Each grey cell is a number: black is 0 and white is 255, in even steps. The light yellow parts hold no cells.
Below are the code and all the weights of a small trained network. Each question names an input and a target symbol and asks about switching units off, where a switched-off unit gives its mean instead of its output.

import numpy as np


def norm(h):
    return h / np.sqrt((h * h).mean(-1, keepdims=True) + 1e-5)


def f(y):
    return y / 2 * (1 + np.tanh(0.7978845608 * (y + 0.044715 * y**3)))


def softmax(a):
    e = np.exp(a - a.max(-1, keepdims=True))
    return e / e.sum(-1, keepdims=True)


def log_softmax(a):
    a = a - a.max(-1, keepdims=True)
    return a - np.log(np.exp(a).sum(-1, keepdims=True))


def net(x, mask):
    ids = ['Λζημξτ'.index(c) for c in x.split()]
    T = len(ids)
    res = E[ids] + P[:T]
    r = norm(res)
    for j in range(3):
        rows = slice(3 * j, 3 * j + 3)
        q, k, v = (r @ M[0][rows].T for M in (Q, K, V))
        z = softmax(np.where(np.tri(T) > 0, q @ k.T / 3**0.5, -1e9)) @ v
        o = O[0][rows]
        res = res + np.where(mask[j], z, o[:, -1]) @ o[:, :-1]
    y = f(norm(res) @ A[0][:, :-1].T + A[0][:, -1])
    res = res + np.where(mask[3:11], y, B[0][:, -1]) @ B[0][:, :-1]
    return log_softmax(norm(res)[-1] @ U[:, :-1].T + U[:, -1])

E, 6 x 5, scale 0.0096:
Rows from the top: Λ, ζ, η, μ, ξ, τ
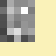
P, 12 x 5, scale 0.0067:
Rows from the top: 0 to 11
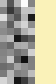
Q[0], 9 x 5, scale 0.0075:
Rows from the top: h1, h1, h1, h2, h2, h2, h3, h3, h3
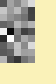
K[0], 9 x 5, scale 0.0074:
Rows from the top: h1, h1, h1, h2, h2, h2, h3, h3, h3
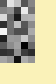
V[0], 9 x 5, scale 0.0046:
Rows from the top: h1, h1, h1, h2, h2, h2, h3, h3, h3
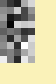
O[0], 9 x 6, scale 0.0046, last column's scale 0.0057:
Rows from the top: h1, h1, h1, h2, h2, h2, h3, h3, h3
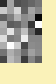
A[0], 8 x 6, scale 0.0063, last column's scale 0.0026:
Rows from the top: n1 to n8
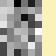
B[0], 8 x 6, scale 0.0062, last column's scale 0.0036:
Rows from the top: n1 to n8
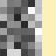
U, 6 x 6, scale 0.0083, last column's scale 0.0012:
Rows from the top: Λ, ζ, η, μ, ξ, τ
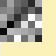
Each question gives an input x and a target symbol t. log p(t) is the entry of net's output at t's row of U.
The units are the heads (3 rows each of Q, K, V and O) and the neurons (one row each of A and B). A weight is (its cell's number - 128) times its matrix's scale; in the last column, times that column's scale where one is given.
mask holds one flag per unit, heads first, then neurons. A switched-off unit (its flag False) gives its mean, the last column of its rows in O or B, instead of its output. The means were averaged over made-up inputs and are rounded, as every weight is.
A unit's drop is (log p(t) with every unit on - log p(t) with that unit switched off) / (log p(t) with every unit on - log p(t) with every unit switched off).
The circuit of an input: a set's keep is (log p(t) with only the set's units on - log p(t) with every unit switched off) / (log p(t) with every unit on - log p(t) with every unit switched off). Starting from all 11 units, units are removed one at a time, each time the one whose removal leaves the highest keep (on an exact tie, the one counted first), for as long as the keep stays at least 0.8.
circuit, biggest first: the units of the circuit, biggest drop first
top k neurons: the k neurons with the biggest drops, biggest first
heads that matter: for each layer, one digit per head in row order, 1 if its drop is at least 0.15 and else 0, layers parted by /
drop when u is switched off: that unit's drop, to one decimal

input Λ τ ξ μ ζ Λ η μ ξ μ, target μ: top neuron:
[n8]
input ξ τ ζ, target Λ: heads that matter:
000
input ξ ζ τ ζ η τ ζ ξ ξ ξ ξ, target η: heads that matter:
100
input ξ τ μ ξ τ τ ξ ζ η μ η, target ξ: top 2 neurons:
[n8, n3]
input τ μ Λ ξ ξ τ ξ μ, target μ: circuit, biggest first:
[h3, n2]
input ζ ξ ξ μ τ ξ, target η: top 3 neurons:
[n3, n2, n6]
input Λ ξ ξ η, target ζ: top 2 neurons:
[n6, n5]
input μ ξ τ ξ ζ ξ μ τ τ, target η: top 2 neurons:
[n3, n6]
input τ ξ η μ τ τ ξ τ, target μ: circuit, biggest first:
[h3, h2]
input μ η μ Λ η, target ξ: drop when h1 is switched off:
0.3
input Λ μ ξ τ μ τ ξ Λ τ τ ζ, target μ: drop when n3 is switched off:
0.0
